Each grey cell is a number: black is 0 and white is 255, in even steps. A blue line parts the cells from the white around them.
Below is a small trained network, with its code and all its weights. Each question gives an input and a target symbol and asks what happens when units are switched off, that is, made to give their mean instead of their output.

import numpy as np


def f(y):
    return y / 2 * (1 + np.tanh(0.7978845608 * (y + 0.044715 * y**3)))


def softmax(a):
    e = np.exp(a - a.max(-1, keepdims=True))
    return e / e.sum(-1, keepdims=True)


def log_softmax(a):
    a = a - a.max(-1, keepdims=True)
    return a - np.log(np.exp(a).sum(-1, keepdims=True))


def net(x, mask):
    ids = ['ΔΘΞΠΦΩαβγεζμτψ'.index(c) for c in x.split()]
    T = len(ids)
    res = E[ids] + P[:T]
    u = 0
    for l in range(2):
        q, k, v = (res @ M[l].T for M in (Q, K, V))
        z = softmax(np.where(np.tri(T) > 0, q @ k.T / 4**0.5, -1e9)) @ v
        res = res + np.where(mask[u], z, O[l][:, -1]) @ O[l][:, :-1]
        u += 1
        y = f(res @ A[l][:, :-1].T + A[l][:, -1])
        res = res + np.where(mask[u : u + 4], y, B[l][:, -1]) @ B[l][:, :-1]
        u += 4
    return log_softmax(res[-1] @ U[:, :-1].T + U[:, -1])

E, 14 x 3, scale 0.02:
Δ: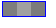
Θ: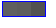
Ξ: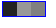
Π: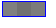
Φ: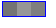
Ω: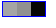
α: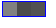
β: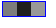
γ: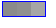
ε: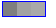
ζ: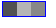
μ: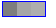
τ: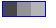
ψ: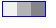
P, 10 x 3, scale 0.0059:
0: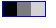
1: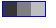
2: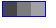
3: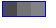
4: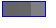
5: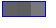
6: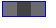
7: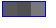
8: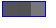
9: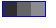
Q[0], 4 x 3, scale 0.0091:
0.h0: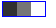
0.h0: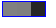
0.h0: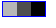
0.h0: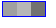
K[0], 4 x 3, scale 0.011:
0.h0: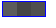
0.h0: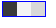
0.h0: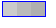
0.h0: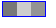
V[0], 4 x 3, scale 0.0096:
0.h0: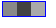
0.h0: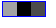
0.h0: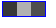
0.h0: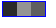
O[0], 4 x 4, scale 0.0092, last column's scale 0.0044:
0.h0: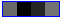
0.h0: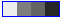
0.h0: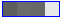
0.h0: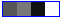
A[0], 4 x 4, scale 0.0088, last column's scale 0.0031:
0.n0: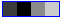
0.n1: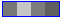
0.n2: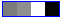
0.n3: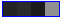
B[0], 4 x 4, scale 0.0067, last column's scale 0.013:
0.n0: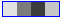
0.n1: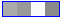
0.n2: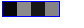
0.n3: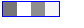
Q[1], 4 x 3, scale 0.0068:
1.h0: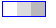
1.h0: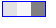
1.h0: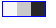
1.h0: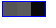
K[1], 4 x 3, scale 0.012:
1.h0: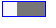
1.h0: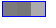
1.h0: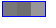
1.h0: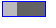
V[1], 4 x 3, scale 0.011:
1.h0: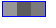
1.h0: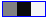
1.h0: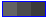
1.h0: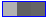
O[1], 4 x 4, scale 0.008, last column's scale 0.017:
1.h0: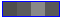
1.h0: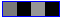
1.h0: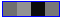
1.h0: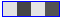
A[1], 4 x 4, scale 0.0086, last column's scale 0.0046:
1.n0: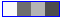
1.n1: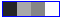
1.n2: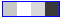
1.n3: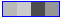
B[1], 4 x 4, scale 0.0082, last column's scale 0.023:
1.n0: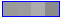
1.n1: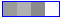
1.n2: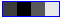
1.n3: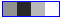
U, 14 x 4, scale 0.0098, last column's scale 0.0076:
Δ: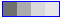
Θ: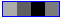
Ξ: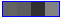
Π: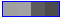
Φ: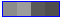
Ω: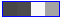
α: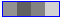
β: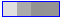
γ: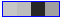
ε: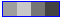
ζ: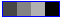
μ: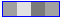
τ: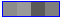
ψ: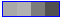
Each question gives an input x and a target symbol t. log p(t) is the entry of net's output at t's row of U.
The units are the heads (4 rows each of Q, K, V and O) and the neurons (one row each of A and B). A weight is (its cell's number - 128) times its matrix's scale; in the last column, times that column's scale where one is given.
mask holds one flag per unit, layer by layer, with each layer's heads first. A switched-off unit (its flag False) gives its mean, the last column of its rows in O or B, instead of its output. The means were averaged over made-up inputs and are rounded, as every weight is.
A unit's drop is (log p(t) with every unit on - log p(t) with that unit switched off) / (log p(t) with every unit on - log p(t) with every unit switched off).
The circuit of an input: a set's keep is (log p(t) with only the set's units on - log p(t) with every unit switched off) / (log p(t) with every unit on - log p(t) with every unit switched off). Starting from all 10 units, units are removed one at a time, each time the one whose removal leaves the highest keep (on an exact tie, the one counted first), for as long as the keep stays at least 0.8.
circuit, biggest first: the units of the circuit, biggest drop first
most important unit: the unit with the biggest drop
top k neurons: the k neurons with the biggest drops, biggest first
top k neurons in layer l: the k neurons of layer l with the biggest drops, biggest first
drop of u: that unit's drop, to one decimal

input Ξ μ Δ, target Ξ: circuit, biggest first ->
(1.n2 0.h0 1.h0 0.n3)
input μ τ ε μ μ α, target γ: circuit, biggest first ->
(1.n2)
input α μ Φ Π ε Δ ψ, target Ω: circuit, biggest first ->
(0.h0 1.h0 1.n2)
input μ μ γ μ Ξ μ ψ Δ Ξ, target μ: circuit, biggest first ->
(0.h0 1.n2)
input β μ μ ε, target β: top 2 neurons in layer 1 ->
(1.n2 1.n3)
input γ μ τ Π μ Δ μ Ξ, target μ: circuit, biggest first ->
(1.n2 0.h0)
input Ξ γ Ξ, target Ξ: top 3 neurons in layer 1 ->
(1.n2 1.n3 1.n0)
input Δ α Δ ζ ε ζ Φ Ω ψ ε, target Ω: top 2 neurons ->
(1.n1 1.n2)
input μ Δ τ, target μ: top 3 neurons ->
(1.n2 0.n2 1.n1)
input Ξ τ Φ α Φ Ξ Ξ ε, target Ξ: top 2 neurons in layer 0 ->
(0.n0 0.n3)
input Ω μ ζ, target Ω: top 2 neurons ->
(1.n2 0.n1)
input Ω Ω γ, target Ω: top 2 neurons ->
(1.n2 0.n1)
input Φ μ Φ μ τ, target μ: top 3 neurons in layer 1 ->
(1.n2 1.n3 1.n1)
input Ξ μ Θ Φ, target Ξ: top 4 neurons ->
(1.n2 0.n3 1.n3 0.n0)
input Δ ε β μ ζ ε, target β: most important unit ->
1.n2
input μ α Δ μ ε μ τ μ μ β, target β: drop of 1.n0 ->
0.2
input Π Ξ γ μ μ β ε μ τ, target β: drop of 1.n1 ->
-0.1
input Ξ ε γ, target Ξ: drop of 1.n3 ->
0.2
